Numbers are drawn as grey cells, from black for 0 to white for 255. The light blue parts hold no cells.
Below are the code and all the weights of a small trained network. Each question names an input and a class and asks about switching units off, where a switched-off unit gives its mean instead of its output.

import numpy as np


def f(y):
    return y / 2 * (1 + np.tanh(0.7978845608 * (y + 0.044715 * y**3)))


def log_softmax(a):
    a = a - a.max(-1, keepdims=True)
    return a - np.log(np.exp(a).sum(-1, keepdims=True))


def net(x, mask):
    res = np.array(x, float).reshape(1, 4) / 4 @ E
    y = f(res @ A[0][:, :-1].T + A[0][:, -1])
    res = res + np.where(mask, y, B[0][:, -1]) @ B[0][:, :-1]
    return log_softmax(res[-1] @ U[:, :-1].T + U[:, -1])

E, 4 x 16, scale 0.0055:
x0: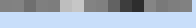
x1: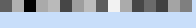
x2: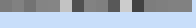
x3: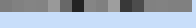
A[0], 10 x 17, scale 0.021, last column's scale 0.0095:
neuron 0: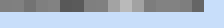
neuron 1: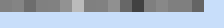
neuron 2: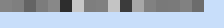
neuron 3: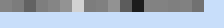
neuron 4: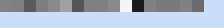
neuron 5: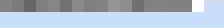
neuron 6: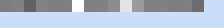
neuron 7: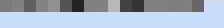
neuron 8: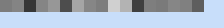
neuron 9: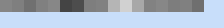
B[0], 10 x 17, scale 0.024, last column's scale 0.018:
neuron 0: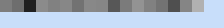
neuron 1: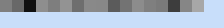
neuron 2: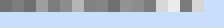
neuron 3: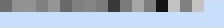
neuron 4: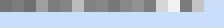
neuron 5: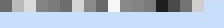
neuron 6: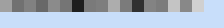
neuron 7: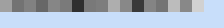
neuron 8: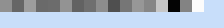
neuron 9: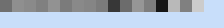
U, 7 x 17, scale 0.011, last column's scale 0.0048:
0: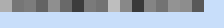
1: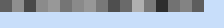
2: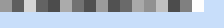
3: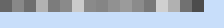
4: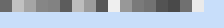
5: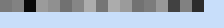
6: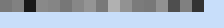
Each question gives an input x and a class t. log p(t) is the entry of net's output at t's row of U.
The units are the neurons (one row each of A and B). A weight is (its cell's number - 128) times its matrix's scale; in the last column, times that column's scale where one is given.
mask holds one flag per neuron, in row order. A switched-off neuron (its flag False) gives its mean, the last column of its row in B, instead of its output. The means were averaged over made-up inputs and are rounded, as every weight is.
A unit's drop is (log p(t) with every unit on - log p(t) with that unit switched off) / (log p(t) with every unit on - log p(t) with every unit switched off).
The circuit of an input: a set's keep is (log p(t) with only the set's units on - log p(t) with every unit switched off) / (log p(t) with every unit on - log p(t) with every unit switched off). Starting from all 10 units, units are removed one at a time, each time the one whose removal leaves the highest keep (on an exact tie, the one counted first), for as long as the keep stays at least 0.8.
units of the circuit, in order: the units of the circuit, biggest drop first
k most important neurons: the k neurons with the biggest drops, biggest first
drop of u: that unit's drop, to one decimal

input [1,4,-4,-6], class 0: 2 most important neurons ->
[neuron 6; neuron 4]
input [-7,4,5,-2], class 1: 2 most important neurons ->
[neuron 9; neuron 2]
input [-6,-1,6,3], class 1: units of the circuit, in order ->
[neuron 9]
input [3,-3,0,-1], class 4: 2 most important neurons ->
[neuron 8; neuron 2]
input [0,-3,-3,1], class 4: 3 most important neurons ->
[neuron 8; neuron 2; neuron 4]
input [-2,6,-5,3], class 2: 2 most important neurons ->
[neuron 8; neuron 4]
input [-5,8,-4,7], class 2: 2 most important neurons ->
[neuron 8; neuron 6]
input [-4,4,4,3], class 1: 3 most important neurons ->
[neuron 2; neuron 9; neuron 6]
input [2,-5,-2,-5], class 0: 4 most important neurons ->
[neuron 8; neuron 5; neuron 2; neuron 4]
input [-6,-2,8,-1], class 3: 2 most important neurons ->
[neuron 4; neuron 3]
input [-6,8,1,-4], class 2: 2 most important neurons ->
[neuron 8; neuron 3]
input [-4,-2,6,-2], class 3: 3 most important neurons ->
[neuron 8; neuron 4; neuron 3]
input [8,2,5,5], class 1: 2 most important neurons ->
[neuron 3; neuron 6]
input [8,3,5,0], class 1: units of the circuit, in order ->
[neuron 3]
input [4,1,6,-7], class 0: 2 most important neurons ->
[neuron 6; neuron 2]
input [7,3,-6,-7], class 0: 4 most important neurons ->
[neuron 6; neuron 9; neuron 0; neuron 4]
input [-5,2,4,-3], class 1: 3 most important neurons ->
[neuron 2; neuron 9; neuron 7]
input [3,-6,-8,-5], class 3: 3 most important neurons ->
[neuron 8; neuron 5; neuron 7]
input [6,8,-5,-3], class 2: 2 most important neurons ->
[neuron 8; neuron 9]
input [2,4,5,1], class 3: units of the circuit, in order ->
[neuron 4]
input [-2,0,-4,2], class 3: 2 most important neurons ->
[neuron 8; neuron 6]
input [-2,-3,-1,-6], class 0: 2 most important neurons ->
[neuron 8; neuron 5]
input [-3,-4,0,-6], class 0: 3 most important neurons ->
[neuron 8; neuron 5; neuron 2]
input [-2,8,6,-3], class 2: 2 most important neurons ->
[neuron 8; neuron 2]
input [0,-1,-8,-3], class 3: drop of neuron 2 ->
0.1
